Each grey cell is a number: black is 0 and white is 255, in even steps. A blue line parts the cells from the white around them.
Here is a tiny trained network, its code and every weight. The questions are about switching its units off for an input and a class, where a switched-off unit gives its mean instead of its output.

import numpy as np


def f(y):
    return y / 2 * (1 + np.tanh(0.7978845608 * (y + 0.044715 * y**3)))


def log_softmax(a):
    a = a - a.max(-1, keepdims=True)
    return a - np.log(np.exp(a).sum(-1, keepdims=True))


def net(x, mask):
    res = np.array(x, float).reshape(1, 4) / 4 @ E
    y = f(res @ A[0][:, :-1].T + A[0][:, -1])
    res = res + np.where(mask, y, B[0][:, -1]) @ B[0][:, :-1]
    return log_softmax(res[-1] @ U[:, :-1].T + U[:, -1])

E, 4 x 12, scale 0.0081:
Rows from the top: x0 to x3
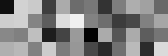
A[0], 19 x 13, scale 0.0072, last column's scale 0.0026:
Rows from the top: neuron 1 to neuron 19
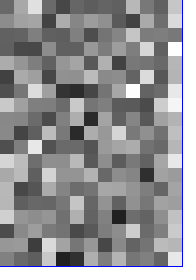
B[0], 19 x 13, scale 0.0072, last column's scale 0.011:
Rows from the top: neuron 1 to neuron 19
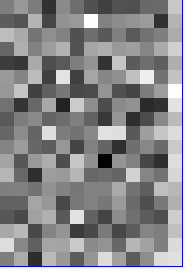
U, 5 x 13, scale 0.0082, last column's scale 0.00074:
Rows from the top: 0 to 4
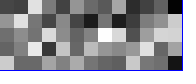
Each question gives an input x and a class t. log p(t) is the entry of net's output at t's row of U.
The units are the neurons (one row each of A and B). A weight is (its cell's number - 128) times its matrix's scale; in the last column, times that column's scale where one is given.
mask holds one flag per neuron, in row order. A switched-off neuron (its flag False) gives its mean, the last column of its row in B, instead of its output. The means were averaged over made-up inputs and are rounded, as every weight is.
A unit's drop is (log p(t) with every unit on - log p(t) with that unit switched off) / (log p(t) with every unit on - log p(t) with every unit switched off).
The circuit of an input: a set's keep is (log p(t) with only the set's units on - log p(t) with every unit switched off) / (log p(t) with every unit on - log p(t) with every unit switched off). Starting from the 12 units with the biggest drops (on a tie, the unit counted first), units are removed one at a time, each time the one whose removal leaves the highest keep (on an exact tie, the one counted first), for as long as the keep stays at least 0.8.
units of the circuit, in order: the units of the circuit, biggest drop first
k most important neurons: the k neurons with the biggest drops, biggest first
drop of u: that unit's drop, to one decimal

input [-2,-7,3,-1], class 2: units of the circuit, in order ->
neuron 19
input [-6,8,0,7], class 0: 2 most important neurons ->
neuron 16; neuron 5
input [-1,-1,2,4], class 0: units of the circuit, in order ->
neuron 18; neuron 19; neuron 6
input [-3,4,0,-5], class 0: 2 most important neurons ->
neuron 18; neuron 5
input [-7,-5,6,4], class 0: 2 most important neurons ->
neuron 15; neuron 16
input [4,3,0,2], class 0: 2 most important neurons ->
neuron 7; neuron 18
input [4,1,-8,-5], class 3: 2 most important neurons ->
neuron 6; neuron 2
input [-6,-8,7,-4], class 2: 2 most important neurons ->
neuron 10; neuron 19
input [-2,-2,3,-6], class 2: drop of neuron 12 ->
0.2
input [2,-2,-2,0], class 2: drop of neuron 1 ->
0.1
